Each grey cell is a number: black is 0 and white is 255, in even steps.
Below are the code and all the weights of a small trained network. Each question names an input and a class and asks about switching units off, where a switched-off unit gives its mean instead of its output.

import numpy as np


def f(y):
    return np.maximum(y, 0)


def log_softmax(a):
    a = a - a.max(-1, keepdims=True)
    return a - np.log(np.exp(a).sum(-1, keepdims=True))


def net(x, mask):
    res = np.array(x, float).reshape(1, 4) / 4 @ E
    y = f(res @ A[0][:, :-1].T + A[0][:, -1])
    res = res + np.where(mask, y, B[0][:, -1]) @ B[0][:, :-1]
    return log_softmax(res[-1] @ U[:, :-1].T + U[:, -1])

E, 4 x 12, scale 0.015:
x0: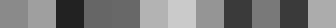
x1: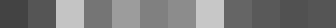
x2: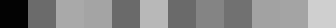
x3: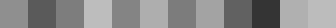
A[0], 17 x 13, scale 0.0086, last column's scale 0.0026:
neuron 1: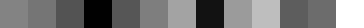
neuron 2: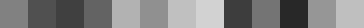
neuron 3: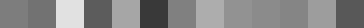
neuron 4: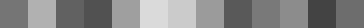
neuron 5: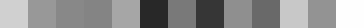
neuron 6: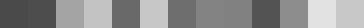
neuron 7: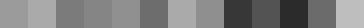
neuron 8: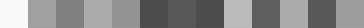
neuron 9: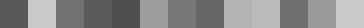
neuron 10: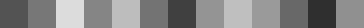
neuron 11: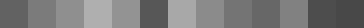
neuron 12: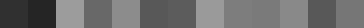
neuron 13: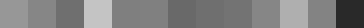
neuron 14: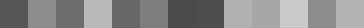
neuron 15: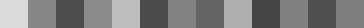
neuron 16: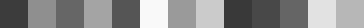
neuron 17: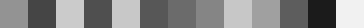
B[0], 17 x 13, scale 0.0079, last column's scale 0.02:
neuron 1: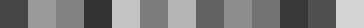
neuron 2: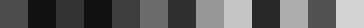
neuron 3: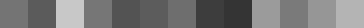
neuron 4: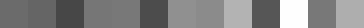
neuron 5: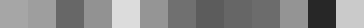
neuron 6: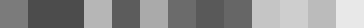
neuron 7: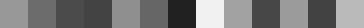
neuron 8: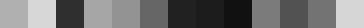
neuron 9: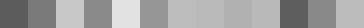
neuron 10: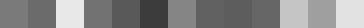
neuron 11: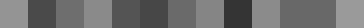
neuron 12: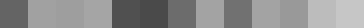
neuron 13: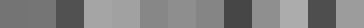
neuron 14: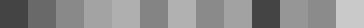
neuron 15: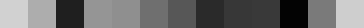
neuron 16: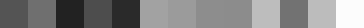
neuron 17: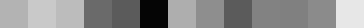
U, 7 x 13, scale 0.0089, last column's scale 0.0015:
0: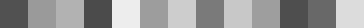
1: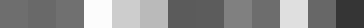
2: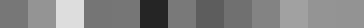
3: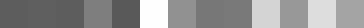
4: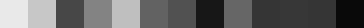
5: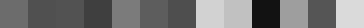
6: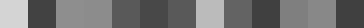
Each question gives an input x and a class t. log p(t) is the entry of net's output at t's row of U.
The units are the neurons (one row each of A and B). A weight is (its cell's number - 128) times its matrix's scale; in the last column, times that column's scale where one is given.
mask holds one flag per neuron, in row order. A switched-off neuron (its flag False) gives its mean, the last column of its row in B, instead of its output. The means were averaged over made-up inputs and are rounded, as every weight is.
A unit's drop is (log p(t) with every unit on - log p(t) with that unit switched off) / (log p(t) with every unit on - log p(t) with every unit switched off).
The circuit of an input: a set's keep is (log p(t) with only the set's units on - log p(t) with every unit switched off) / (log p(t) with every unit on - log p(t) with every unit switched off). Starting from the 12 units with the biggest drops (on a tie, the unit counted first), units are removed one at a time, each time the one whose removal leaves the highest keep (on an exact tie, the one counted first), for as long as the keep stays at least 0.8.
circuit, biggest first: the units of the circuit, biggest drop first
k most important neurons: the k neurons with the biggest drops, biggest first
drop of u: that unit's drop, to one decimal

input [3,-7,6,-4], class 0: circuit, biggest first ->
[neuron 9; neuron 1]
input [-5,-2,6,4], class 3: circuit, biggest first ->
[neuron 6]
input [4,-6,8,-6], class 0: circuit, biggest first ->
[neuron 9; neuron 1]
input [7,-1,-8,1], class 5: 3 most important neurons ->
[neuron 2; neuron 7; neuron 4]
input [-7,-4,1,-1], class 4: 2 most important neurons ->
[neuron 8; neuron 5]
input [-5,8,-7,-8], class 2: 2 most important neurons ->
[neuron 10; neuron 17]
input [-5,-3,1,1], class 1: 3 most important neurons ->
[neuron 15; neuron 14; neuron 1]
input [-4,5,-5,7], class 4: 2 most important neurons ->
[neuron 15; neuron 8]
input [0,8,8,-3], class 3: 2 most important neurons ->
[neuron 16; neuron 6]
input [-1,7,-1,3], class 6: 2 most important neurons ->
[neuron 1; neuron 11]
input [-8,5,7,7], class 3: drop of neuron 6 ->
1.4
